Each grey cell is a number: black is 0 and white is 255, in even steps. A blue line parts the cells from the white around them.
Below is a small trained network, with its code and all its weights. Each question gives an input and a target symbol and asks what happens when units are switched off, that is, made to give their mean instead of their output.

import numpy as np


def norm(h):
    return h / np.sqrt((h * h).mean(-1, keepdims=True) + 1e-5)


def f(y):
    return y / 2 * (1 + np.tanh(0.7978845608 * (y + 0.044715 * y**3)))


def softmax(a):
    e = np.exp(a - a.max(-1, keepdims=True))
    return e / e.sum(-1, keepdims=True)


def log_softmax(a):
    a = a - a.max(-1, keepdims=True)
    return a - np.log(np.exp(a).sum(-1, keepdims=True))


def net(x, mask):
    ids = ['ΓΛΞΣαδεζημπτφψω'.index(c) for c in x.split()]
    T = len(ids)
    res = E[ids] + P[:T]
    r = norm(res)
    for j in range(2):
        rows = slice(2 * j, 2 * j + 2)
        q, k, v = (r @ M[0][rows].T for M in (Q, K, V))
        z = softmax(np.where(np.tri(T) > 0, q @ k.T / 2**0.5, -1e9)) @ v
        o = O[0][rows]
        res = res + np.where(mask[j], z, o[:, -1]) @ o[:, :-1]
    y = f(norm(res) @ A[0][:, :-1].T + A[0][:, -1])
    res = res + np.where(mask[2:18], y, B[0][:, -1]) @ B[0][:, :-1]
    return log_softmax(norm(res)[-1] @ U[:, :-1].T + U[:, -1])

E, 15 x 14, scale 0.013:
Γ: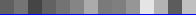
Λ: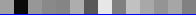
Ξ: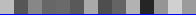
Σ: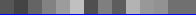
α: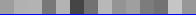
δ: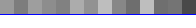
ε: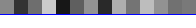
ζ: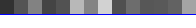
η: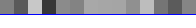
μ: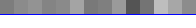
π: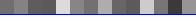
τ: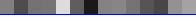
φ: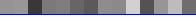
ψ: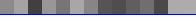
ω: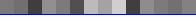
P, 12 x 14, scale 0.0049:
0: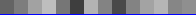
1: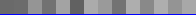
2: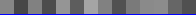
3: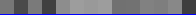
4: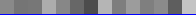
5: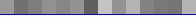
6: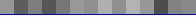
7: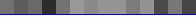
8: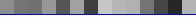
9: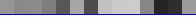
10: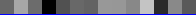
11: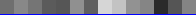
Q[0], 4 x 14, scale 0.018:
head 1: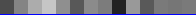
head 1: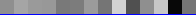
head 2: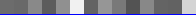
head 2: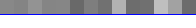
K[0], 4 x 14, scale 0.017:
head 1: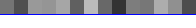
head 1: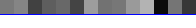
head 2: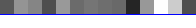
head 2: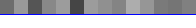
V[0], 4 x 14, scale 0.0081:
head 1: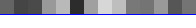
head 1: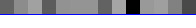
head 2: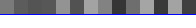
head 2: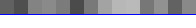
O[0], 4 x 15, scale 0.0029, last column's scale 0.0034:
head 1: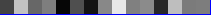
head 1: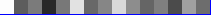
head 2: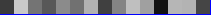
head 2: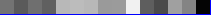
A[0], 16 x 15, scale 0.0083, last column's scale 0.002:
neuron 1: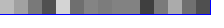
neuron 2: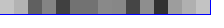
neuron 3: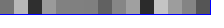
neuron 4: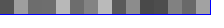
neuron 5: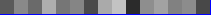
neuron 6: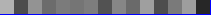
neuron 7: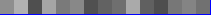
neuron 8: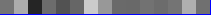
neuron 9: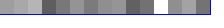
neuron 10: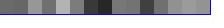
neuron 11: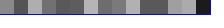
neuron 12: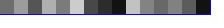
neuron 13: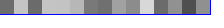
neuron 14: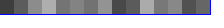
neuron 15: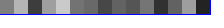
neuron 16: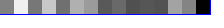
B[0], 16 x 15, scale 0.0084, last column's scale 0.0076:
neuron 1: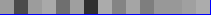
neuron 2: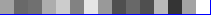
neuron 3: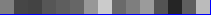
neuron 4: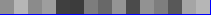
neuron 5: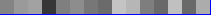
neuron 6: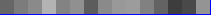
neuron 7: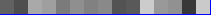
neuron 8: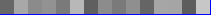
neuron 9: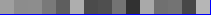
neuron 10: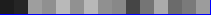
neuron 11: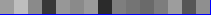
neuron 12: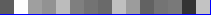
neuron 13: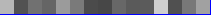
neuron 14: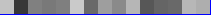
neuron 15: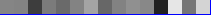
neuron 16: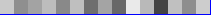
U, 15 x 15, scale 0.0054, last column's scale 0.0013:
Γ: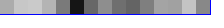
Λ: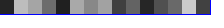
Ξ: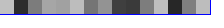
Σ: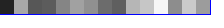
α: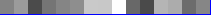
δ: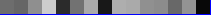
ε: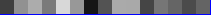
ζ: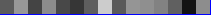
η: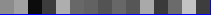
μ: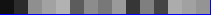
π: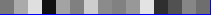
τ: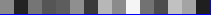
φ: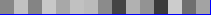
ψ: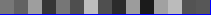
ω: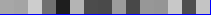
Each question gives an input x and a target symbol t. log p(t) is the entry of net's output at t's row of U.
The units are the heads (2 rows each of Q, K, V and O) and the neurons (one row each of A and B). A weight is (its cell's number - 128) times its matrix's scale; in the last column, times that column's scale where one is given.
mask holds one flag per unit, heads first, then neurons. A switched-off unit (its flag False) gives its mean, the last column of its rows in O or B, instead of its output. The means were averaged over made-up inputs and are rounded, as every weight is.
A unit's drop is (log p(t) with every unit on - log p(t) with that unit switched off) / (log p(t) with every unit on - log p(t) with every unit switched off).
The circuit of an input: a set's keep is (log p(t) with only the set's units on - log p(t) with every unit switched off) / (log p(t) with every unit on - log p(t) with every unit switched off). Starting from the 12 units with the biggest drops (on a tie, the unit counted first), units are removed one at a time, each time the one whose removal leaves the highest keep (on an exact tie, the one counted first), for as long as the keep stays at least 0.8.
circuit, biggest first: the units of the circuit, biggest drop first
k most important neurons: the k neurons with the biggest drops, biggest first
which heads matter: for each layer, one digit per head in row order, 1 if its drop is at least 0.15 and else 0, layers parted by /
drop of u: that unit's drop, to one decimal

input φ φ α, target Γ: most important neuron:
(neuron 4)
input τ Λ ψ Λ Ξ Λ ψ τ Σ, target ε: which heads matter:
00
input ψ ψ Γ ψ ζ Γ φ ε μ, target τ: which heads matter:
10
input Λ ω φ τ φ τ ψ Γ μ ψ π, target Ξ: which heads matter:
11
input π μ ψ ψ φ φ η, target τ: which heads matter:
11
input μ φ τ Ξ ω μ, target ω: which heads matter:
01
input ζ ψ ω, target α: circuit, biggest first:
(neuron 2; neuron 5; head 1)
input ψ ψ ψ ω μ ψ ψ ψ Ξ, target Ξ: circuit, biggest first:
(neuron 15; neuron 10)
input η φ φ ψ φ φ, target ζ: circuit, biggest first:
(neuron 3; head 1)
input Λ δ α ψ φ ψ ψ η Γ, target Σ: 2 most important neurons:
(neuron 2; neuron 16)
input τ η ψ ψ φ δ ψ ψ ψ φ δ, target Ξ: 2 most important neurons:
(neuron 13; neuron 14)
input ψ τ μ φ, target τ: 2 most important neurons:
(neuron 1; neuron 2)
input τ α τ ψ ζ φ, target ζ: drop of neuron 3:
0.2
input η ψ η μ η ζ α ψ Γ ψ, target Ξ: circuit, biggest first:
(neuron 2)
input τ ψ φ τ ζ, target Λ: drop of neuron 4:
0.2
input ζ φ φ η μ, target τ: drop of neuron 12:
0.1
